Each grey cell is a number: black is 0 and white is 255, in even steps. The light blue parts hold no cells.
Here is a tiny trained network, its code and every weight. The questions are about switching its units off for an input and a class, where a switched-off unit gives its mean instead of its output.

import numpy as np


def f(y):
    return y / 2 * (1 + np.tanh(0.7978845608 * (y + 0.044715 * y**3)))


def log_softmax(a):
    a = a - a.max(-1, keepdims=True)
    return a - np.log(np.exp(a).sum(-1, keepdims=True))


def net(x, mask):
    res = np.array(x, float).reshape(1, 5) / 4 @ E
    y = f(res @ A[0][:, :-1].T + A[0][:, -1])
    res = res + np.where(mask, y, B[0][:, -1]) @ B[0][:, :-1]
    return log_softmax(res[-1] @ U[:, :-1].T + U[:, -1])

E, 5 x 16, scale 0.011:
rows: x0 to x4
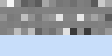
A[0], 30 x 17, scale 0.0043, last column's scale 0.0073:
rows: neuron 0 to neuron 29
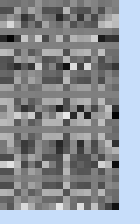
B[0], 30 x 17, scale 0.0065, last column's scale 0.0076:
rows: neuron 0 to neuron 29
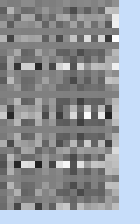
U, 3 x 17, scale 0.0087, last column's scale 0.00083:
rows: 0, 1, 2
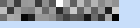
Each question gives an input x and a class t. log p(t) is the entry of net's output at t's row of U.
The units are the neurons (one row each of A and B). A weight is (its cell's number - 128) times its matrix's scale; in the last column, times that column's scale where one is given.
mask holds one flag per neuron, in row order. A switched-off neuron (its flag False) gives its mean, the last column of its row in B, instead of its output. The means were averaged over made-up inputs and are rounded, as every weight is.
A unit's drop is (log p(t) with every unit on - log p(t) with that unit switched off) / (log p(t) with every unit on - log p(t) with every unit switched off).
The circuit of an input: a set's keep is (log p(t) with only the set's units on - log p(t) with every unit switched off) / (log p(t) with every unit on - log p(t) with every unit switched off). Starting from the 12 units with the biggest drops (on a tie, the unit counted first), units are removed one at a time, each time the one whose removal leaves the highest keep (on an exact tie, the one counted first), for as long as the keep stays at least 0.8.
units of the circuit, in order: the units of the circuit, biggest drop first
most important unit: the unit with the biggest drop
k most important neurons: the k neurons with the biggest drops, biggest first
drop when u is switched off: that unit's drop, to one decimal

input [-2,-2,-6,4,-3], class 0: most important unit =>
neuron 9
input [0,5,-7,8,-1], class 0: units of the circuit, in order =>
neuron 5; neuron 2
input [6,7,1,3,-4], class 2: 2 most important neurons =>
neuron 5; neuron 16
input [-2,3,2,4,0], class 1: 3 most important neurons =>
neuron 9; neuron 23; neuron 2
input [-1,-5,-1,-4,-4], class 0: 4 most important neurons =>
neuron 9; neuron 16; neuron 5; neuron 3
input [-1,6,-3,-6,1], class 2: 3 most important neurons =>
neuron 9; neuron 23; neuron 29
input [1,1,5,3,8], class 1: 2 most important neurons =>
neuron 16; neuron 9
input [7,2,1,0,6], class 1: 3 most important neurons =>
neuron 16; neuron 3; neuron 9
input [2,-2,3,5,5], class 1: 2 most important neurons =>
neuron 16; neuron 9
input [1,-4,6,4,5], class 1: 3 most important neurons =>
neuron 16; neuron 9; neuron 23
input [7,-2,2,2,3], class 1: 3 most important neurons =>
neuron 16; neuron 9; neuron 3
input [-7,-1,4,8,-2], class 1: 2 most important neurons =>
neuron 5; neuron 23
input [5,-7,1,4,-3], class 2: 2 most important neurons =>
neuron 5; neuron 16
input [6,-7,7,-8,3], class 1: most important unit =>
neuron 16
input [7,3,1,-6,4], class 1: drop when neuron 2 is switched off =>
0.1
